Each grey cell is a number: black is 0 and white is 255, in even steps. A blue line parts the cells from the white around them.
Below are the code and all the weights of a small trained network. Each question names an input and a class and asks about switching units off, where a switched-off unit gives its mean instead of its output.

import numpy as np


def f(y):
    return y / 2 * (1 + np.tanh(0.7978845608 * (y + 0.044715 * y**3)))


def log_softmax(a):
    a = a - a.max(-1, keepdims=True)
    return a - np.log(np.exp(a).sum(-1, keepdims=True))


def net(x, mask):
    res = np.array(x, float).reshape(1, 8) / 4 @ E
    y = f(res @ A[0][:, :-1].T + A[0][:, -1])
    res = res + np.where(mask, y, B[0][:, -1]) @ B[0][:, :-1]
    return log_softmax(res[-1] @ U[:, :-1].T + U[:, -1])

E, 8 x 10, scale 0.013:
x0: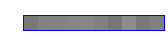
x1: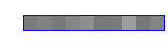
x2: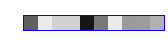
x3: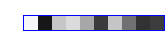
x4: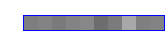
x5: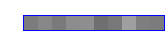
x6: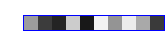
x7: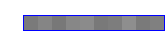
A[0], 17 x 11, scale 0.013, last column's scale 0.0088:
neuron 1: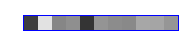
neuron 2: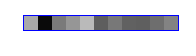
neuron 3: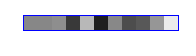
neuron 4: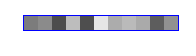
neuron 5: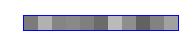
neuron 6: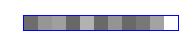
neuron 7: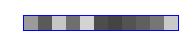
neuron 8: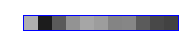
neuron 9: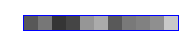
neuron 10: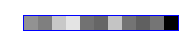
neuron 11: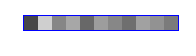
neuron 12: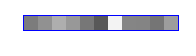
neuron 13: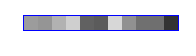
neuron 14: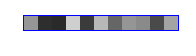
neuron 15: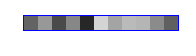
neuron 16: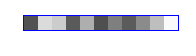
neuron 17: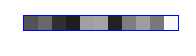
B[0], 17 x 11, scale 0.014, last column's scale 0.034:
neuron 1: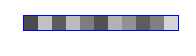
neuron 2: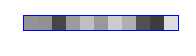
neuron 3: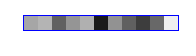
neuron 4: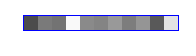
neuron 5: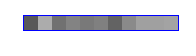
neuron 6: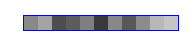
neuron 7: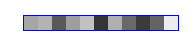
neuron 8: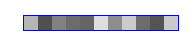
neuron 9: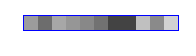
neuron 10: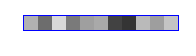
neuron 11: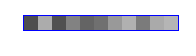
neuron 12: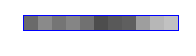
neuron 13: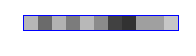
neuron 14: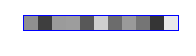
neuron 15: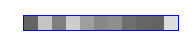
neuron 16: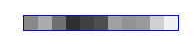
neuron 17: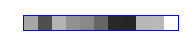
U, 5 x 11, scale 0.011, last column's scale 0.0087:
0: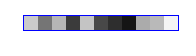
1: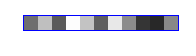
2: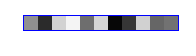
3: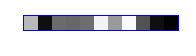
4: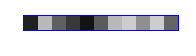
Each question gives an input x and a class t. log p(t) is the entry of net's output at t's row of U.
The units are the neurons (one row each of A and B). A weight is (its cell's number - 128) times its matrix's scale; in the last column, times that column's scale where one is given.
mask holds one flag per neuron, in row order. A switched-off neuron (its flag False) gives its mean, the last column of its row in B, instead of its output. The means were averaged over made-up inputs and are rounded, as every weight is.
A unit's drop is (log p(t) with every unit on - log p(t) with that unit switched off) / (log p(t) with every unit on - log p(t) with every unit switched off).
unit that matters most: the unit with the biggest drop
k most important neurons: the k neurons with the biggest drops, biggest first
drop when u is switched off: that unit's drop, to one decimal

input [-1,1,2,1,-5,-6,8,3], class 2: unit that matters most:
neuron 14
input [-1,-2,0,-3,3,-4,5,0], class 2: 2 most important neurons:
(neuron 7; neuron 3)
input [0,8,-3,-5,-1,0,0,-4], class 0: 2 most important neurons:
(neuron 14; neuron 4)
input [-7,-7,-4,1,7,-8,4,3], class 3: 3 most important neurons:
(neuron 8; neuron 10; neuron 13)
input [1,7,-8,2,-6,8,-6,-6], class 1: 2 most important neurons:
(neuron 2; neuron 7)
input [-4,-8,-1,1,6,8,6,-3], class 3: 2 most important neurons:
(neuron 17; neuron 14)
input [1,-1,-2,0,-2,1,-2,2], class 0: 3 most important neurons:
(neuron 4; neuron 1; neuron 15)
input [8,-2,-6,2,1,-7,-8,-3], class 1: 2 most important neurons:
(neuron 7; neuron 2)
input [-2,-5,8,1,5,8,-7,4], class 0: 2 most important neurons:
(neuron 13; neuron 10)
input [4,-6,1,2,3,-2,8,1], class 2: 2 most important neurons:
(neuron 4; neuron 2)
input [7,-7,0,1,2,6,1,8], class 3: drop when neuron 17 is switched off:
0.4
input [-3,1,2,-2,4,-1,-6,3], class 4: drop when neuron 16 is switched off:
0.1
